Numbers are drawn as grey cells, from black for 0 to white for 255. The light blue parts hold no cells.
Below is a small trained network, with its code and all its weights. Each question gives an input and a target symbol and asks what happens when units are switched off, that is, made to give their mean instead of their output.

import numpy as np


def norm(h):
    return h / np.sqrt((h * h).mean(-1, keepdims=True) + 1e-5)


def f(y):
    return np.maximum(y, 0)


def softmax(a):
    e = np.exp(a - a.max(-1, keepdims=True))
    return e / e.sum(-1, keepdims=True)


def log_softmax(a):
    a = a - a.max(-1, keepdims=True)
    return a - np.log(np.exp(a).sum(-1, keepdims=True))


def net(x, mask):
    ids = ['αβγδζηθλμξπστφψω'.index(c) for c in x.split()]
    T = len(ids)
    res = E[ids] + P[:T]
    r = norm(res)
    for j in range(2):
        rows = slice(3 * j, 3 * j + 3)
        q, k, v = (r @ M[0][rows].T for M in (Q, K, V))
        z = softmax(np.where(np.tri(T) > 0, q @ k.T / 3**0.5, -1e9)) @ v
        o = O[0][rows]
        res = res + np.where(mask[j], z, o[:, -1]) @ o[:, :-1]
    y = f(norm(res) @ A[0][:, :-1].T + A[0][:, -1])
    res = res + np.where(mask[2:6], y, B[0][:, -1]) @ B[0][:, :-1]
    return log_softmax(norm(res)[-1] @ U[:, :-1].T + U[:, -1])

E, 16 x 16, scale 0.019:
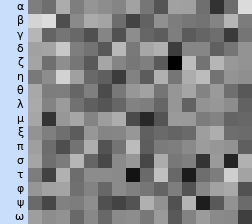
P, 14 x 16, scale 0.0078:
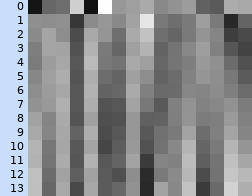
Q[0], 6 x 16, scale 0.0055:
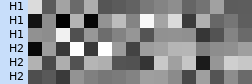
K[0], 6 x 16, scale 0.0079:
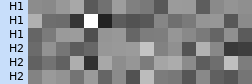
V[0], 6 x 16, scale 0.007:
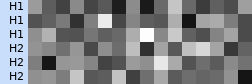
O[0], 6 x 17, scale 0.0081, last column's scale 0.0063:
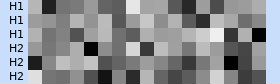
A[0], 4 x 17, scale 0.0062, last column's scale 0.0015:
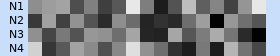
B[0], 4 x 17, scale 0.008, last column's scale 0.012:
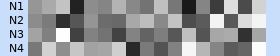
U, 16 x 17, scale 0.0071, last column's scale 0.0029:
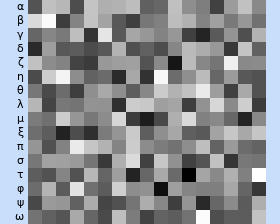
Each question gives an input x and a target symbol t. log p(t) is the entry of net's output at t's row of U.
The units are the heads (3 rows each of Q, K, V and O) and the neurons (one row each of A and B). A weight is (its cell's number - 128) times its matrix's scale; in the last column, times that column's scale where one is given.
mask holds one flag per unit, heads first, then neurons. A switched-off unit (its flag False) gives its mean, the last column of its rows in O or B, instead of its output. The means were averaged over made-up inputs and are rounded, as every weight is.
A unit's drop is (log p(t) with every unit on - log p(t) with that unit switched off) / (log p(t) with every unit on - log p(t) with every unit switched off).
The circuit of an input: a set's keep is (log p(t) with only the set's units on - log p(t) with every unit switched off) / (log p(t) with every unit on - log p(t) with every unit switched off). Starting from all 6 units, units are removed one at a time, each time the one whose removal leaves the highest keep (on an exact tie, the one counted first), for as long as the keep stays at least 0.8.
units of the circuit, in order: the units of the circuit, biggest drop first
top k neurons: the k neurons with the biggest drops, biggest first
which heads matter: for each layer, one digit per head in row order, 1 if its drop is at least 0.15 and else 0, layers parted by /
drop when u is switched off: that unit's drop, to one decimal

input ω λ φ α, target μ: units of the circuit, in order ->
H1
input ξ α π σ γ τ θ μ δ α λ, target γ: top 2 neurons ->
N4, N2
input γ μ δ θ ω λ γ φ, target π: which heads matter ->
10
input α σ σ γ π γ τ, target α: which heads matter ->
01
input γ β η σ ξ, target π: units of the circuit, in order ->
H1, N4
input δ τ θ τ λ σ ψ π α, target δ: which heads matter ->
10
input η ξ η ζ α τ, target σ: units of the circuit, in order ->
H2, H1, N2
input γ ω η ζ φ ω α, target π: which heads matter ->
10
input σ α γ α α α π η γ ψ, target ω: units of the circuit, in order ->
H1, N4
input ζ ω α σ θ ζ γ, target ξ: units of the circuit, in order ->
H1, N2, H2
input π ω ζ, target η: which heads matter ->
01
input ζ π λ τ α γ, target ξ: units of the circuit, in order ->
H1, N2, N4
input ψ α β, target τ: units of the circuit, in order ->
H2, N4
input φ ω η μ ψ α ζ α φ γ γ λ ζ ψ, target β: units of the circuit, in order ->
H1
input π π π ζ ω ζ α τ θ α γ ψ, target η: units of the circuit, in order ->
H2, N2, H1
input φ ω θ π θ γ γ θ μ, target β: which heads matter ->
11
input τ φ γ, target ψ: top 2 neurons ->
N2, N4
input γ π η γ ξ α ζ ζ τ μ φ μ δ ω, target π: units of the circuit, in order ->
H1, N4
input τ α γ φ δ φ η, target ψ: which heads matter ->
01
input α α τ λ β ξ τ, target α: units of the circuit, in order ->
H2
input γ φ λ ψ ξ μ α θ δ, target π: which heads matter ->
10
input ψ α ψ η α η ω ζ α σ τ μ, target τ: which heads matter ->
11
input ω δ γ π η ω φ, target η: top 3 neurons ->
N4, N2, N3
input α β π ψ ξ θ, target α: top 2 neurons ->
N4, N1
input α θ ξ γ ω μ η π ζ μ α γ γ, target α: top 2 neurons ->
N4, N2
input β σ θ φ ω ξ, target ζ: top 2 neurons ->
N2, N4
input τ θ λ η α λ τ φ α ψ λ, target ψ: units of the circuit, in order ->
H2
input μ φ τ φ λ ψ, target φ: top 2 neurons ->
N4, N3
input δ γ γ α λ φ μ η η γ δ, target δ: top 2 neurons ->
N2, N3
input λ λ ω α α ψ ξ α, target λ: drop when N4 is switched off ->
0.4
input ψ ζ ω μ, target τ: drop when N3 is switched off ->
-0.1
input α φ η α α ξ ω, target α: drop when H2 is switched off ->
0.8
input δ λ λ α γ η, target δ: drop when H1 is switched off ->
1.2
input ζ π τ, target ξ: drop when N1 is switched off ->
0.1
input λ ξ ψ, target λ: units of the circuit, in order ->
H1
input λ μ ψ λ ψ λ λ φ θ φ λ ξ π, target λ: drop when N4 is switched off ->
0.3
